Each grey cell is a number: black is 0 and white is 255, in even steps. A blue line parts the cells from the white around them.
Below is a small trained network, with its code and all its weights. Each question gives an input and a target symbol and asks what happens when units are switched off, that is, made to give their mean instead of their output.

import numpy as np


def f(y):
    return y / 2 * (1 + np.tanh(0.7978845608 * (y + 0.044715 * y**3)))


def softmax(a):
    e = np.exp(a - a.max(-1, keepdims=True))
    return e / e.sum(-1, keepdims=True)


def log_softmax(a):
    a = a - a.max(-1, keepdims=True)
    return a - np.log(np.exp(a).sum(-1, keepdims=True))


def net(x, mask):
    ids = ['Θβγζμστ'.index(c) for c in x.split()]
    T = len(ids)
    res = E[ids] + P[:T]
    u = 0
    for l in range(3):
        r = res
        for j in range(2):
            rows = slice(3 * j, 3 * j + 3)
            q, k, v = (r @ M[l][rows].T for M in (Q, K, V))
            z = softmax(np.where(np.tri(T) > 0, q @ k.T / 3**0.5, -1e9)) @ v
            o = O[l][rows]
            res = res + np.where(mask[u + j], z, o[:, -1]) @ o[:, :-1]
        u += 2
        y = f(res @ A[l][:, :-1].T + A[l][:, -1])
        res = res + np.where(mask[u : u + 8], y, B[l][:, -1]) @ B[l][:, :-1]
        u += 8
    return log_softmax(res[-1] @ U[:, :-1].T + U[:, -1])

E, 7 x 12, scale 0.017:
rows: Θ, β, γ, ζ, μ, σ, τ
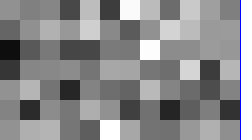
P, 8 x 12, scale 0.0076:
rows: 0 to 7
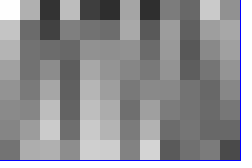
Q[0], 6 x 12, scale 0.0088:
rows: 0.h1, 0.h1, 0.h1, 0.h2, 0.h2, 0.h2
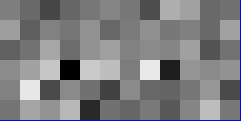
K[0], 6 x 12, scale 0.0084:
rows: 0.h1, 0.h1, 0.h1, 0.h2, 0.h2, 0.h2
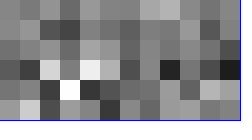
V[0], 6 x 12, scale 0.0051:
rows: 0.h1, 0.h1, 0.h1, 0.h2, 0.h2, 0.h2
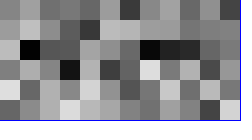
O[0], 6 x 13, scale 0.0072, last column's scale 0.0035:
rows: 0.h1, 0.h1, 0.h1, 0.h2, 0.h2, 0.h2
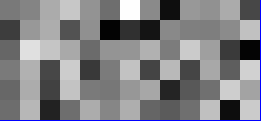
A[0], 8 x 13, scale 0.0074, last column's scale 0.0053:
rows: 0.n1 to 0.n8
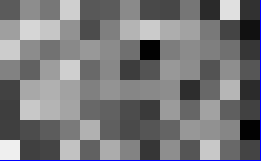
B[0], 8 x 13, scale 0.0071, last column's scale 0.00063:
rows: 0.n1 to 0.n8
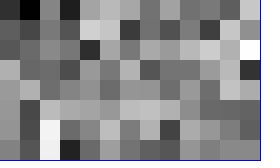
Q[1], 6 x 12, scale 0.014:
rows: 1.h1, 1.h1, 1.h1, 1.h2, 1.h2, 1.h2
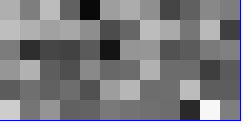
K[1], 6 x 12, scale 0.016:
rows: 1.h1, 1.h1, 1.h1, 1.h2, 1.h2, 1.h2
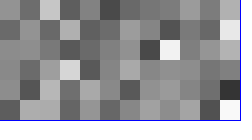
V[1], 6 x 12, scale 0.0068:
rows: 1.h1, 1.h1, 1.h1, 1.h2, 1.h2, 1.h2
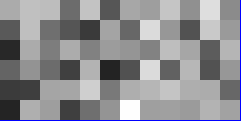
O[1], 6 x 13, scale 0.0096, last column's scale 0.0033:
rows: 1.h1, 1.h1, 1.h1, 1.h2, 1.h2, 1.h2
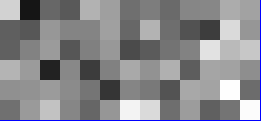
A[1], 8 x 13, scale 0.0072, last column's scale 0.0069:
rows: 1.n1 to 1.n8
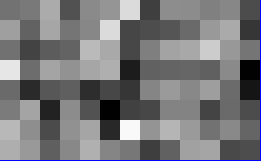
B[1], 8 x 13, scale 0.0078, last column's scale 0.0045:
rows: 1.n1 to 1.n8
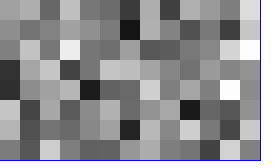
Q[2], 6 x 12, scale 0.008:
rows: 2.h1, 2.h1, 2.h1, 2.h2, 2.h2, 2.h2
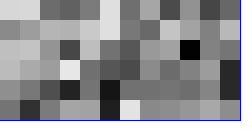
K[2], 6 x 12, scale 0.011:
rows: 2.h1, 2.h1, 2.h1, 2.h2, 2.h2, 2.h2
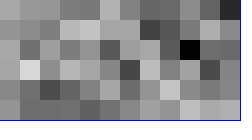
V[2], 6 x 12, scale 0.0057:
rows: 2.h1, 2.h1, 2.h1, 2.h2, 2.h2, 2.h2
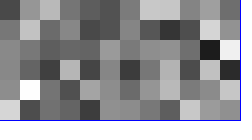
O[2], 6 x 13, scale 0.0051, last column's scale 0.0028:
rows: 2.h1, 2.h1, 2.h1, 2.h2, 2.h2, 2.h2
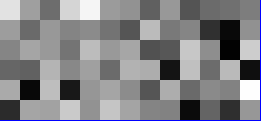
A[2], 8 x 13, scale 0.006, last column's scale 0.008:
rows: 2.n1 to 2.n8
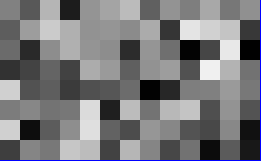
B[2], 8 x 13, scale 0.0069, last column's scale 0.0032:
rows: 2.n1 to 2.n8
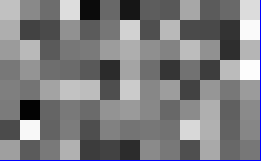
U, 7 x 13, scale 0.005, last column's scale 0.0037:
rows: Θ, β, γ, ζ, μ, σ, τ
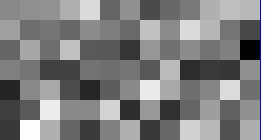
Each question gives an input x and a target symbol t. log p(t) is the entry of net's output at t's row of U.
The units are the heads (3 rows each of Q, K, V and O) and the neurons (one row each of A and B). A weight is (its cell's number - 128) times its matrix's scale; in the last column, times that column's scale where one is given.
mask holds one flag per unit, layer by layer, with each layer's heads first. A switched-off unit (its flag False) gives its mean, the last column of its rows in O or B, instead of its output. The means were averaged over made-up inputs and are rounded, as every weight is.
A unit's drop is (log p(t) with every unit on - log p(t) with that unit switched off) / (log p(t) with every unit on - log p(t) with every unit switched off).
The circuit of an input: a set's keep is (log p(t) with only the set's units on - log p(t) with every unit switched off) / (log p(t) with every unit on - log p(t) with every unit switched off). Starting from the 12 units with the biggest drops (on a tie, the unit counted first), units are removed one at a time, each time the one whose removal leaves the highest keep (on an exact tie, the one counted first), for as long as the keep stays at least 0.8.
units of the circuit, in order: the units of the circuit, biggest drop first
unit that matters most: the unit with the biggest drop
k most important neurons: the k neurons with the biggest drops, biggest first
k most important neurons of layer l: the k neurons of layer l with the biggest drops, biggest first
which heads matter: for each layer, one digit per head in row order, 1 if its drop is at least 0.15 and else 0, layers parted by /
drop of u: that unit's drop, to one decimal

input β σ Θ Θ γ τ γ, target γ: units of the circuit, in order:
[1.h2 1.n3 1.n5 2.h1]
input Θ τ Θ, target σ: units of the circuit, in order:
[2.h2 1.n7 1.h1]
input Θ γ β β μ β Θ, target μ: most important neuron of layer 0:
[0.n8]
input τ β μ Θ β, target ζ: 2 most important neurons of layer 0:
[0.n6 0.n3]
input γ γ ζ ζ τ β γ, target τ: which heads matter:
11 / 10 / 10
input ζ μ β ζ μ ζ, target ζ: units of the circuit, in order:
[1.h2 0.h2]
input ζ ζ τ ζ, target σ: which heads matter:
00 / 11 / 00
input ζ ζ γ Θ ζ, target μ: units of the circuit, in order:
[0.h2 1.h1 1.h2]
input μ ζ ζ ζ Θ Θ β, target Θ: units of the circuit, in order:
[1.h1 0.h2 1.n3]
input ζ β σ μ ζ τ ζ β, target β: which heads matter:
01 / 10 / 01
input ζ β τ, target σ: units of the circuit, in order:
[1.n2 0.n8]
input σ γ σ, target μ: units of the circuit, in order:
[1.h2 1.h1]
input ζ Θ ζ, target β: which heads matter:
00 / 11 / 00
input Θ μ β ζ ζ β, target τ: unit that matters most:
1.h1
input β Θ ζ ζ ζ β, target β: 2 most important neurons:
[0.n8 1.n7]
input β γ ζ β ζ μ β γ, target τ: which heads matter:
01 / 10 / 10
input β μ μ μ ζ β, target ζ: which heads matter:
00 / 01 / 00
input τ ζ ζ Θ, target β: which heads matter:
01 / 00 / 00
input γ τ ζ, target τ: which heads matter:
11 / 10 / 00
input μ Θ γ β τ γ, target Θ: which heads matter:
11 / 10 / 10
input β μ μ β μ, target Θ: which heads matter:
01 / 11 / 00
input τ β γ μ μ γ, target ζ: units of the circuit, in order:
[2.h1 0.h2 1.h2]
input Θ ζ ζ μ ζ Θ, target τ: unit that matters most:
1.h1
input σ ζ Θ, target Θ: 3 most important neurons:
[1.n3 2.n5 0.n2]
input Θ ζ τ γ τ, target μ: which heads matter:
00 / 11 / 00
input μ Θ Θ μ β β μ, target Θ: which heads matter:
01 / 11 / 10
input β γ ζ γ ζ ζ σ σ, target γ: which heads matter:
11 / 10 / 01
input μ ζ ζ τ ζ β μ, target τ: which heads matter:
00 / 11 / 00
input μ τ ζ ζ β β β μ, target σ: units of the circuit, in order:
[1.h2]
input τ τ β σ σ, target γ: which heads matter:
10 / 10 / 01
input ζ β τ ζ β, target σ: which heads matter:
01 / 11 / 10
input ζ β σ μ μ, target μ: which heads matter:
01 / 00 / 10
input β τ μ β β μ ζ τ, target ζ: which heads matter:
11 / 01 / 00
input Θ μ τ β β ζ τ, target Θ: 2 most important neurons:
[2.n5 1.n2]
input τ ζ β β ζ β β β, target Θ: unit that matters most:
0.h2
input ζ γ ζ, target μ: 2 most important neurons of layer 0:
[0.n3 0.n4]
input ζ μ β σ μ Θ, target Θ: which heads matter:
10 / 01 / 00
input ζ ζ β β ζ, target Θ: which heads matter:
00 / 11 / 00
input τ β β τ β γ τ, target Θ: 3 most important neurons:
[2.n5 0.n7 1.n2]
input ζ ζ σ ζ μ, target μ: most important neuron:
[0.n1]
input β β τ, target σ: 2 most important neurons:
[1.n2 0.n8]
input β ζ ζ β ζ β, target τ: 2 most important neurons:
[0.n8 1.n3]
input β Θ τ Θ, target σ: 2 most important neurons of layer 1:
[1.n7 1.n2]
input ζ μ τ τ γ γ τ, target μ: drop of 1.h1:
0.4
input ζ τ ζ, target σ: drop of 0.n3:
0.2
